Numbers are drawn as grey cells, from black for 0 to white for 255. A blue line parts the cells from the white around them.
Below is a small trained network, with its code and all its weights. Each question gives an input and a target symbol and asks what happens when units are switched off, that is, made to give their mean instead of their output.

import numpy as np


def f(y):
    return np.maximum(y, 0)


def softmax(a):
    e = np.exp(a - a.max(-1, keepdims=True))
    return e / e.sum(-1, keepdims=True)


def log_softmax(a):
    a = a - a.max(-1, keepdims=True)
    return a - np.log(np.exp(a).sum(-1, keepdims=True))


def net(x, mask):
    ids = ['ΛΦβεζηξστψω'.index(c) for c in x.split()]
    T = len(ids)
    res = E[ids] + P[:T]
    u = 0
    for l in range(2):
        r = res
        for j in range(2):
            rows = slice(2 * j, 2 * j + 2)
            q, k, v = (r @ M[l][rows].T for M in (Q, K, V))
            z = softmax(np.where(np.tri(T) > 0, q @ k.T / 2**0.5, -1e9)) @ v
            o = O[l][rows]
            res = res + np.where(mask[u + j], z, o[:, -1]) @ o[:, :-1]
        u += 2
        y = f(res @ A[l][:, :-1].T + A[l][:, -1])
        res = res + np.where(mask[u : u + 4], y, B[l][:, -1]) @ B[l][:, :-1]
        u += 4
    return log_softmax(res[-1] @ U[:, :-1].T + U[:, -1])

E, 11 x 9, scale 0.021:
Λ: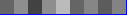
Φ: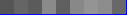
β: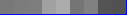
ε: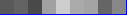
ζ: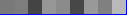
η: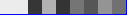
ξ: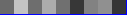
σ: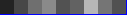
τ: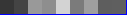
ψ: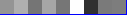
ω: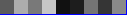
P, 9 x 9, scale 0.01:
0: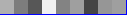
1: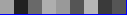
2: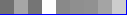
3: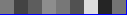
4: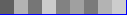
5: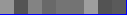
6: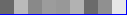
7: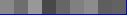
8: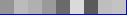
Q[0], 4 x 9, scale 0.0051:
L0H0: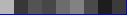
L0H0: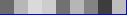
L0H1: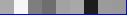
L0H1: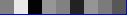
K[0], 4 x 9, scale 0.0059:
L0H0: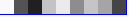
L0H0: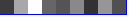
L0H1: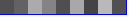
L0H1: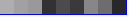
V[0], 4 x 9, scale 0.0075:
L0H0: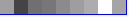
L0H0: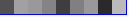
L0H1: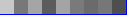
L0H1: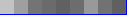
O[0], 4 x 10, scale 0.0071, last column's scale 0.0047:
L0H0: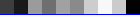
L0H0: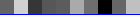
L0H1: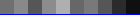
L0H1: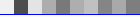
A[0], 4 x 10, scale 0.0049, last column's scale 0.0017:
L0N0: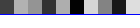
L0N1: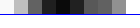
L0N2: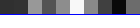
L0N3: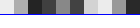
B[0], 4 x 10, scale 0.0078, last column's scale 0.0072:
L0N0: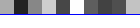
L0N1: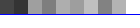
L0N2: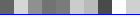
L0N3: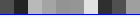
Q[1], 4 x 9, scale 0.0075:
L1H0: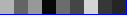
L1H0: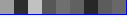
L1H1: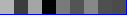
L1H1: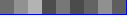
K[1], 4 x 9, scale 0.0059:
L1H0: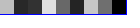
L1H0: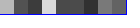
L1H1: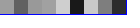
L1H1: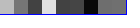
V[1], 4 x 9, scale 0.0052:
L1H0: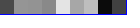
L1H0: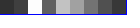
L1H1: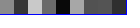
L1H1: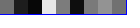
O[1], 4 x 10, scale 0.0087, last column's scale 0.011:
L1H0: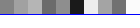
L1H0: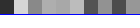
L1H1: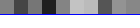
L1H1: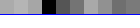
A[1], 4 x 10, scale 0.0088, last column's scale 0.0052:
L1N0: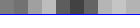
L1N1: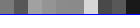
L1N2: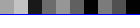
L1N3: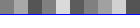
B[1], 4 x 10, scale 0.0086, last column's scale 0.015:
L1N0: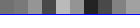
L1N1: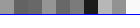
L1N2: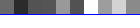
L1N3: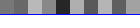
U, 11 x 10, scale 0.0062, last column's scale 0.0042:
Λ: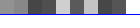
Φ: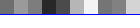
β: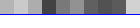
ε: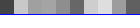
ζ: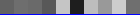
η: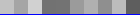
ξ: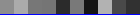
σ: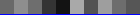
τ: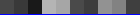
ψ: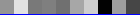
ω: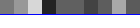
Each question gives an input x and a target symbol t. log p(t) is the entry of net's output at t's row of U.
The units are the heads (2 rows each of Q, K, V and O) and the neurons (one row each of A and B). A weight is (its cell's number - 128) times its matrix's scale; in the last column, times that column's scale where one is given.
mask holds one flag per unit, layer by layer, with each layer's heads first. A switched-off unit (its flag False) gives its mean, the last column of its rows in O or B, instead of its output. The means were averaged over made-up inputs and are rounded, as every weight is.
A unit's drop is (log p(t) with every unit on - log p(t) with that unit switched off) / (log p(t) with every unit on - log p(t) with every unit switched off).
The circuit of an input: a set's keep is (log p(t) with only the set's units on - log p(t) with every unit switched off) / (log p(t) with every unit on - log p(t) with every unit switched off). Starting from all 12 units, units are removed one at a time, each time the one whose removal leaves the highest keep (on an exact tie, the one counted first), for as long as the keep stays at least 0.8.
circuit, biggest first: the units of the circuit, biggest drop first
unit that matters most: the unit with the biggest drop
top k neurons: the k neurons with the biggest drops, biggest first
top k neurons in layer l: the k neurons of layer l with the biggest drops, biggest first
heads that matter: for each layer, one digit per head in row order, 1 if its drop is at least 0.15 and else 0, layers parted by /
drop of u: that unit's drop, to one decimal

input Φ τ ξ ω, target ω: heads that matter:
01 / 00
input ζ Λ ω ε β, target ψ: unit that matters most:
L0H0
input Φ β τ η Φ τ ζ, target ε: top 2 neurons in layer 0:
L0N2, L0N3
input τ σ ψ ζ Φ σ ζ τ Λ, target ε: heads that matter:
00 / 10
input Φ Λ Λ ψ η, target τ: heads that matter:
00 / 01
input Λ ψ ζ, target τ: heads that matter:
00 / 01
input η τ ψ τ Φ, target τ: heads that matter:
10 / 11
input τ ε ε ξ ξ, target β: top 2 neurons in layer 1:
L1N0, L1N1
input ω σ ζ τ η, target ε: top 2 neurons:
L0N2, L0N1
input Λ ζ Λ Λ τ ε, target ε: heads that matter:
00 / 11
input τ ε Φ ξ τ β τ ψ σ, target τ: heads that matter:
00 / 01
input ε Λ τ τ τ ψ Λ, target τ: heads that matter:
01 / 01
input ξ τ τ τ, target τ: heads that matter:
00 / 00
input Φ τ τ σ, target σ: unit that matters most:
L0N0
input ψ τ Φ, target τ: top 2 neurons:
L0N0, L0N3
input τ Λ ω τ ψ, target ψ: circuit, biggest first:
L0H0, L1N1
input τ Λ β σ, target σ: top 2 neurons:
L1N1, L0N0
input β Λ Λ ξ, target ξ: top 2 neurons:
L1N1, L0N0
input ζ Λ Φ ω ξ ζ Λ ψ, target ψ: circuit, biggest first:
L1N1, L0N2, L1N3
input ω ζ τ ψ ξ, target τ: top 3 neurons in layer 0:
L0N2, L0N1, L0N0
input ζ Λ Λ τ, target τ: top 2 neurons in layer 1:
L1N1, L1N3
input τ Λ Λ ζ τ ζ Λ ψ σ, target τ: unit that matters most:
L1H1
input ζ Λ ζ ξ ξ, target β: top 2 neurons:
L1N1, L1N0
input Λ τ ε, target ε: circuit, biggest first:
L0N2, L1H0
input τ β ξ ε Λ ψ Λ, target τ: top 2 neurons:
L0N2, L0N3
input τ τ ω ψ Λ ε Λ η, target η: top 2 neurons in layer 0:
L0N1, L0N2
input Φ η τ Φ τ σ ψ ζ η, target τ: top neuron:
L0N1
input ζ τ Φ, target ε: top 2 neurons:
L0N2, L1N1
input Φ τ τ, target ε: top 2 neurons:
L0N2, L1N0
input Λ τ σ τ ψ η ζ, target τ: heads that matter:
10 / 11
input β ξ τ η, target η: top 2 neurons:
L0N1, L1N1
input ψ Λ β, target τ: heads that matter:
00 / 11
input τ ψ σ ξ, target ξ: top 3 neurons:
L1N1, L0N0, L0N2
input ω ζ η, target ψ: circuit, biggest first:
L0H0
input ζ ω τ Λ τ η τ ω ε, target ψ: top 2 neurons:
L1N1, L0N1
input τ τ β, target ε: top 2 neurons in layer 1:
L1N0, L1N1
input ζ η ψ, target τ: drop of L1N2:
0.2
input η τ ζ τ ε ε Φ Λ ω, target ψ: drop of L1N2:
0.0
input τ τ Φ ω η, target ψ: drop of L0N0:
0.1
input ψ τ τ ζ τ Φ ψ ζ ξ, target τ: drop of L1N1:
-0.1
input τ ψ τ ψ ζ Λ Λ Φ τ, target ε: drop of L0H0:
0.1
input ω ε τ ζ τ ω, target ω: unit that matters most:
L1N0
